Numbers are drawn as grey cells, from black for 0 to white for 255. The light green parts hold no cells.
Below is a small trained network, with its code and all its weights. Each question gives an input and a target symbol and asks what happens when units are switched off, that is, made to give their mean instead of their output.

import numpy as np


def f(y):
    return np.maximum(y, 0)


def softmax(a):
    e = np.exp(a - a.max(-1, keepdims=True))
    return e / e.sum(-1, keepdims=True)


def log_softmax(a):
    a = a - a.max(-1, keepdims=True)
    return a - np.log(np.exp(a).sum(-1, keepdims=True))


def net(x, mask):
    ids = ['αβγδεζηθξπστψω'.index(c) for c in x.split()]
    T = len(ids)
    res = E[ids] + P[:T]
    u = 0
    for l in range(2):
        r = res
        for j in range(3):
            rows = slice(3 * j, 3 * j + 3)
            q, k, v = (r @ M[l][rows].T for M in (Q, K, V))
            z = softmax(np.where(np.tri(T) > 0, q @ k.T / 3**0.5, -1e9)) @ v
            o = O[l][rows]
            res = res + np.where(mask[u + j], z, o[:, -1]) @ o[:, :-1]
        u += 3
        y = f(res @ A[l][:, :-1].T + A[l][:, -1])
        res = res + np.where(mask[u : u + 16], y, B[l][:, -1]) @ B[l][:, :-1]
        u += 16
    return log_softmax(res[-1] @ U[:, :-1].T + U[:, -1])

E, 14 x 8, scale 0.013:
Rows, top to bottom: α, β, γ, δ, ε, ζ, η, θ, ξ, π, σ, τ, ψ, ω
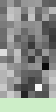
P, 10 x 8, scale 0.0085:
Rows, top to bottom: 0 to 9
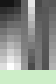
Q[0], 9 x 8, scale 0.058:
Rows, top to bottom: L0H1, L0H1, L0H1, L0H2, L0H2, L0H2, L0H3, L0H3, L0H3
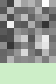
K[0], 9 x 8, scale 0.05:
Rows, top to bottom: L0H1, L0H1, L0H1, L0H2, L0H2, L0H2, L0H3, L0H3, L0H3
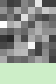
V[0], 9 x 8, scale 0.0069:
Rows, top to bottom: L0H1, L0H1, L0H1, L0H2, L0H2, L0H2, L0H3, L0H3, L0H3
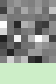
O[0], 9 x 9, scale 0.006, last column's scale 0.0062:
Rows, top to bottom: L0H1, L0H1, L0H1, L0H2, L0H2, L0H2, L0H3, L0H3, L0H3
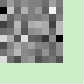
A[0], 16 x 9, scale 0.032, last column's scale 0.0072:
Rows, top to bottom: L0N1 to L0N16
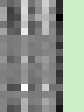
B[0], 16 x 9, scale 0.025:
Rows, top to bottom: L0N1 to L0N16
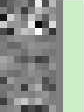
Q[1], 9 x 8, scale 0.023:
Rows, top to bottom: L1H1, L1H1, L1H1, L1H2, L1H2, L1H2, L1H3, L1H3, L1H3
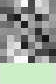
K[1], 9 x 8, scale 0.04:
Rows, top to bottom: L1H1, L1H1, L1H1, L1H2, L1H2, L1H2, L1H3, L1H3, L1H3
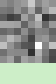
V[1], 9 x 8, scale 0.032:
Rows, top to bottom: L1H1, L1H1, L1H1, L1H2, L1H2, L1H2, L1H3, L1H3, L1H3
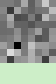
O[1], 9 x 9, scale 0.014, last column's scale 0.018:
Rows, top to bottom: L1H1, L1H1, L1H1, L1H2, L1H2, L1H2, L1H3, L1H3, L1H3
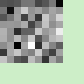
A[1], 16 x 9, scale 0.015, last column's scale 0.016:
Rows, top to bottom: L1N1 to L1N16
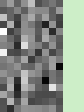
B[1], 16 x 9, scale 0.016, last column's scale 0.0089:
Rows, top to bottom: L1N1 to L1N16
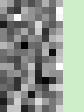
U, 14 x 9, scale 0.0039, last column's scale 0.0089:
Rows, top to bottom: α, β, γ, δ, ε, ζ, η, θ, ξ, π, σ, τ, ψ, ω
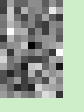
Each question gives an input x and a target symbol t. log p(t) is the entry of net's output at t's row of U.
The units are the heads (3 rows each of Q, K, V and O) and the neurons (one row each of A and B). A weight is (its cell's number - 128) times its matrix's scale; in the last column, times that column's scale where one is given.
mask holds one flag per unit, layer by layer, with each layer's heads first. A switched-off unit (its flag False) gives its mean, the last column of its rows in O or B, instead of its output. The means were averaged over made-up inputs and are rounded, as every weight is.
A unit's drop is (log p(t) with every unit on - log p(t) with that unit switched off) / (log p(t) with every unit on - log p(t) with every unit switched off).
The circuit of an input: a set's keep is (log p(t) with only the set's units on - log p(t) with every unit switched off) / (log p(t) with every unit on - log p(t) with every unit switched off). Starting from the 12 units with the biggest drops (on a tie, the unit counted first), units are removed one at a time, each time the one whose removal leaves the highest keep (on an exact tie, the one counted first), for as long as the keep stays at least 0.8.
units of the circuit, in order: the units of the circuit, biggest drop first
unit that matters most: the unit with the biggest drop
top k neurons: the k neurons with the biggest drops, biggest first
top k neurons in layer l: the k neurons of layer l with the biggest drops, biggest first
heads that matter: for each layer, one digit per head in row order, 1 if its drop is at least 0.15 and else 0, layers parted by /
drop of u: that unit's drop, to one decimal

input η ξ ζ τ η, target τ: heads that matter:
000 / 100
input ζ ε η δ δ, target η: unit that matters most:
L0H2
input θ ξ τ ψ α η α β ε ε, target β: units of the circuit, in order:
[L1H3 L1N13]
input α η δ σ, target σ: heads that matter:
011 / 100
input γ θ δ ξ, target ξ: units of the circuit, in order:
[L1H3 L1N10]
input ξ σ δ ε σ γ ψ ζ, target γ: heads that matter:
001 / 101
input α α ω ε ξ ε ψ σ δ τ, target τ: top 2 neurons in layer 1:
[L1N16 L1N6]
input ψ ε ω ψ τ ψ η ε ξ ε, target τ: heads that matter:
000 / 100
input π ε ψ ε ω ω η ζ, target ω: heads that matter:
001 / 100
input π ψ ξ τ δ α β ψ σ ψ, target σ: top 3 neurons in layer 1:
[L1N10 L1N2 L1N9]
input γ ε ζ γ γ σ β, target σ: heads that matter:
001 / 100
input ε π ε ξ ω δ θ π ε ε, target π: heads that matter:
010 / 001
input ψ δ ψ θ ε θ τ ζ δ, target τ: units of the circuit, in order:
[L1H1 L1N16 L0H2]
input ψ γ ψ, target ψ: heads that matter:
001 / 010
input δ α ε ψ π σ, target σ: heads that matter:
000 / 101
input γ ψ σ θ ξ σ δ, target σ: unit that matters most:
L1H1
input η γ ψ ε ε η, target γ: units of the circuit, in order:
[L1H3 L1N8]
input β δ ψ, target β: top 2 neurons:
[L1N13 L1N3]
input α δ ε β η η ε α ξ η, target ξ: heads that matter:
001 / 001
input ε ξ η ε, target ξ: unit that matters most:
L1H3
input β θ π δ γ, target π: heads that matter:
010 / 001
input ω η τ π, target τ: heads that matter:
010 / 100
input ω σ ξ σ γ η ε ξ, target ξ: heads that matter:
000 / 001
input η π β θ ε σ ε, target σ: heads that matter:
001 / 100
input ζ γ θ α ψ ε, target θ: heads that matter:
100 / 001
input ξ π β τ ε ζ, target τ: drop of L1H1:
1.0
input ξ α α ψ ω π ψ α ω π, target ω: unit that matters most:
L1H1
